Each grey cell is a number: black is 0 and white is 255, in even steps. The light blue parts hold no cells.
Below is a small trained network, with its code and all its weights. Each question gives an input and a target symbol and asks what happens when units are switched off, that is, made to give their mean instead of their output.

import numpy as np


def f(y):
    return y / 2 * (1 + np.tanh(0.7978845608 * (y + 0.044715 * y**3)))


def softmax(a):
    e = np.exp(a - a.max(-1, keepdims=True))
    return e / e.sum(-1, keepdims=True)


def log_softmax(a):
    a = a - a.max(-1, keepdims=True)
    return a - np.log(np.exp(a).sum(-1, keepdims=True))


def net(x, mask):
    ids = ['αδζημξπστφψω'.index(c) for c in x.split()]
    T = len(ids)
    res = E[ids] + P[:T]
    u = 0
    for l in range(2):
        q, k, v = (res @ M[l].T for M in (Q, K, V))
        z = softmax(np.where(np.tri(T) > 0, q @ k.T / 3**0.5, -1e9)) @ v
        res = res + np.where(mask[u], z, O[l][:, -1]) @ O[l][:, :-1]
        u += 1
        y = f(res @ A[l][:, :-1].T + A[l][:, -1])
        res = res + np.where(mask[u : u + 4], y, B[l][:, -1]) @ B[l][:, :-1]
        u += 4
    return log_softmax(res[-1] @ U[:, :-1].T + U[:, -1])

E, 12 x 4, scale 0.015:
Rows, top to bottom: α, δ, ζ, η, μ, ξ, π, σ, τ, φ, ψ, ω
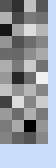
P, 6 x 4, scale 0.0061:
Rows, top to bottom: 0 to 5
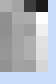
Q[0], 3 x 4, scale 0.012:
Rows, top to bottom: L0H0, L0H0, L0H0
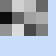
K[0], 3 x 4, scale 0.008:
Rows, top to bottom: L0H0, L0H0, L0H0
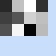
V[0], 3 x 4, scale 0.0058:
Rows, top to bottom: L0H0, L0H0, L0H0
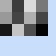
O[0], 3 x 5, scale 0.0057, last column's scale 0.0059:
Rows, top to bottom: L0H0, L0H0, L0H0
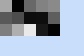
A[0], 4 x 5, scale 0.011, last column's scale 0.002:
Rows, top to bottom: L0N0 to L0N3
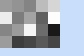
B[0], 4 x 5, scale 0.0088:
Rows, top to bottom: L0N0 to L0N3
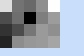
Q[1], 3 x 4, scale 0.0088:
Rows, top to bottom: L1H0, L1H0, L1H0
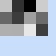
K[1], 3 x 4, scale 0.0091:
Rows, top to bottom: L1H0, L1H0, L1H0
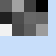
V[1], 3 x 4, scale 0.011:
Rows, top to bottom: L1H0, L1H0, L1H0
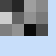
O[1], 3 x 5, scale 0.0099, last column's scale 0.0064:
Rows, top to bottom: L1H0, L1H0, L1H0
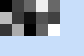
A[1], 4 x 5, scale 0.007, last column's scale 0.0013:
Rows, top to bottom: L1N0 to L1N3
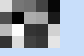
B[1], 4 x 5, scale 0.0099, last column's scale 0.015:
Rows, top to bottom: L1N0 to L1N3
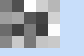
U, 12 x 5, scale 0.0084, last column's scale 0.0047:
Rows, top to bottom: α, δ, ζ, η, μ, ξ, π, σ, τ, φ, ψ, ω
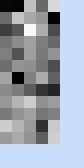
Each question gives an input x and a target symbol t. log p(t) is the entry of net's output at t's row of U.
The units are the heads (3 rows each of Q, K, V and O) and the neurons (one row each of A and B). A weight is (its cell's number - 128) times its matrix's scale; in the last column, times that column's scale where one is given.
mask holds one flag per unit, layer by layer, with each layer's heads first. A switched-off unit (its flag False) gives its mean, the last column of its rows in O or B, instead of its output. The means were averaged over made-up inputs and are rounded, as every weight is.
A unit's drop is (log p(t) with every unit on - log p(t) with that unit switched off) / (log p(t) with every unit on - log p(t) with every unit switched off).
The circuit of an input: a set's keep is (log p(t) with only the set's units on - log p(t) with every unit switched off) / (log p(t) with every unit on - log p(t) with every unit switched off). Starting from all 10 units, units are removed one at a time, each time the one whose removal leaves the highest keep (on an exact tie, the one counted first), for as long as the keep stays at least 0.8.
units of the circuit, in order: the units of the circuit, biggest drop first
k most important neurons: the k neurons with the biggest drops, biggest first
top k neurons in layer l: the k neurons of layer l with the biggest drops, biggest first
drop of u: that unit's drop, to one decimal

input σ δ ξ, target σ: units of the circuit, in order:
(L0N1, L1H0)
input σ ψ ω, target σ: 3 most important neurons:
(L0N1, L1N2, L1N0)
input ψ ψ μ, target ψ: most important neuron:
(L1N2)
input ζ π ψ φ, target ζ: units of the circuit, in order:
(L1H0, L0H0, L0N2)
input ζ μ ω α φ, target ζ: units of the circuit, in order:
(L1H0, L0N0)
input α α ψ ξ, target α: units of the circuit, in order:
(L1H0, L0H0, L0N0)
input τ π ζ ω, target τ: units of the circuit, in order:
(L1H0, L0H0, L0N2)
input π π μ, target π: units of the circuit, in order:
(L1H0, L0H0)
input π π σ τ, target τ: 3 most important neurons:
(L1N2, L1N1, L0N2)
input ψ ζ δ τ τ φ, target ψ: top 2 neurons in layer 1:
(L1N2, L1N3)
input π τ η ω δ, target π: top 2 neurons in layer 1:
(L1N1, L1N3)
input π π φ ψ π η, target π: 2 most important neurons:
(L1N0, L1N1)
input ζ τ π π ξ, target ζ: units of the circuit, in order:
(L1H0, L0N2)
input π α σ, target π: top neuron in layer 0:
(L0N1)
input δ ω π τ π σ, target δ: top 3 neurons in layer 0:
(L0N1, L0N3, L0N0)
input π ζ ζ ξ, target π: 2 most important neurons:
(L0N3, L1N3)
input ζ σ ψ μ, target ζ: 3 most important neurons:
(L0N0, L0N2, L1N3)
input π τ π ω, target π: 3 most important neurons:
(L0N0, L1N1, L1N3)
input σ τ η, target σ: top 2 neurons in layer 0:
(L0N1, L0N2)
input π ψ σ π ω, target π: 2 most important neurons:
(L1N0, L1N1)
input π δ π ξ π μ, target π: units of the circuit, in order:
(L1H0)
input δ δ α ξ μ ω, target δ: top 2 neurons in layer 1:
(L1N3, L1N2)
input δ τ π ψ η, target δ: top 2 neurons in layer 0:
(L0N1, L0N3)
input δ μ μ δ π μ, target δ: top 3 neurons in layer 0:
(L0N1, L0N3, L0N0)
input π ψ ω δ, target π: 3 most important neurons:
(L1N0, L1N1, L0N1)
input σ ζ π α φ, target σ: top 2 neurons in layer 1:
(L1N0, L1N2)
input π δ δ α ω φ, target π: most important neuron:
(L1N2)
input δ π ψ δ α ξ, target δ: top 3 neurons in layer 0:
(L0N1, L0N0, L0N3)
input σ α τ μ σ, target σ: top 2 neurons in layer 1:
(L1N2, L1N0)
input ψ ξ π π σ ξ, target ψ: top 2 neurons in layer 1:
(L1N3, L1N2)
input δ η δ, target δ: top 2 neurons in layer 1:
(L1N3, L1N2)
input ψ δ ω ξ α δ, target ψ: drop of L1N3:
0.2
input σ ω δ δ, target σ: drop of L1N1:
-0.1
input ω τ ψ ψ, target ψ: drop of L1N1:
-0.1
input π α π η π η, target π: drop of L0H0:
0.1
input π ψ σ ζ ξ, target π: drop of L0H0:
0.2
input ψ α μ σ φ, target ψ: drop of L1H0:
1.2
